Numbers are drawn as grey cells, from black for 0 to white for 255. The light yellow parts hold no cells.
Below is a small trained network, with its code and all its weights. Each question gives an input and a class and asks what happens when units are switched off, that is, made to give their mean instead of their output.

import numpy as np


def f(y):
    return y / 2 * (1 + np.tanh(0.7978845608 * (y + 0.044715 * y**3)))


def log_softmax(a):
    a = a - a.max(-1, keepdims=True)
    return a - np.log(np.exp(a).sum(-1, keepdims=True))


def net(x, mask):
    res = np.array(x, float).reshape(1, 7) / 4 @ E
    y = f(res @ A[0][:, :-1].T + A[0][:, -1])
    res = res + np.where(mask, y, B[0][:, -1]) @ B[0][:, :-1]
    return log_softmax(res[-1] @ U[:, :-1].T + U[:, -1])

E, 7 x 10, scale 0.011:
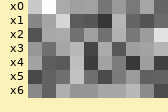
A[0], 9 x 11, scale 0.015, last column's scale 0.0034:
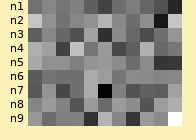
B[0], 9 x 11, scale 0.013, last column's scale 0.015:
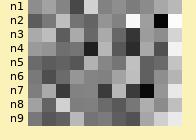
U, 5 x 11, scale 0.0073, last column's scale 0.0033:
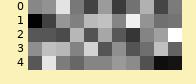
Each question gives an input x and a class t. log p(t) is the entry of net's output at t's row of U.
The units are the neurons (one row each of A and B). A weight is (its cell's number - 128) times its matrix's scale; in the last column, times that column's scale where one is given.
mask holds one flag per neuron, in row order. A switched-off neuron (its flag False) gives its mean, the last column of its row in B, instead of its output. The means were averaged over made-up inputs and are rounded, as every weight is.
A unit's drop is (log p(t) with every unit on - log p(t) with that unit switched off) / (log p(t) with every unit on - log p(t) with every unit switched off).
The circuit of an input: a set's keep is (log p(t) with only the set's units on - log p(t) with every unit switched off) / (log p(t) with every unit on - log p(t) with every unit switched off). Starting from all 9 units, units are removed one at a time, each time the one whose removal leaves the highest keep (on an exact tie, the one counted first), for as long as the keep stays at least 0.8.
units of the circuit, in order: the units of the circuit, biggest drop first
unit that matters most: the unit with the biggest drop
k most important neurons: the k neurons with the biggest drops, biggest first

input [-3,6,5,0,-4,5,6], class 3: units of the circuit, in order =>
[n2 n4]
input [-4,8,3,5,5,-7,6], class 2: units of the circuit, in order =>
[n9]
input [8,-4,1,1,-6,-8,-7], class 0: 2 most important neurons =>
[n7 n8]
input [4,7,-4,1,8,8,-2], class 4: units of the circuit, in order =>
[n2 n7]
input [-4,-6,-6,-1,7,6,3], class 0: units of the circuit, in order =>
[n4 n2]
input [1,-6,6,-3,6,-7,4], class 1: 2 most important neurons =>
[n2 n3]
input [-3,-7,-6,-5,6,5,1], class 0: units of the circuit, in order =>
[n4 n2]
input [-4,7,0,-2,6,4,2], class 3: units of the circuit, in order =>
[n1 n4]
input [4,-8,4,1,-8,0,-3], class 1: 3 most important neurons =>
[n7 n6 n3]
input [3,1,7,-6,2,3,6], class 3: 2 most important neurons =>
[n2 n4]
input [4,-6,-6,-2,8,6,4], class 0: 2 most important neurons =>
[n4 n2]
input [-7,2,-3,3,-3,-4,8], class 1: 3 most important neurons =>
[n4 n3 n7]
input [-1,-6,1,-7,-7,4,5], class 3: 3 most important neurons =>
[n4 n2 n9]
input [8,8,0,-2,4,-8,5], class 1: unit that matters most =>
n5
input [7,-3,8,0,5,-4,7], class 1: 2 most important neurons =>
[n5 n3]
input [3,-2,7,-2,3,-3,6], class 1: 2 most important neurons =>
[n4 n7]
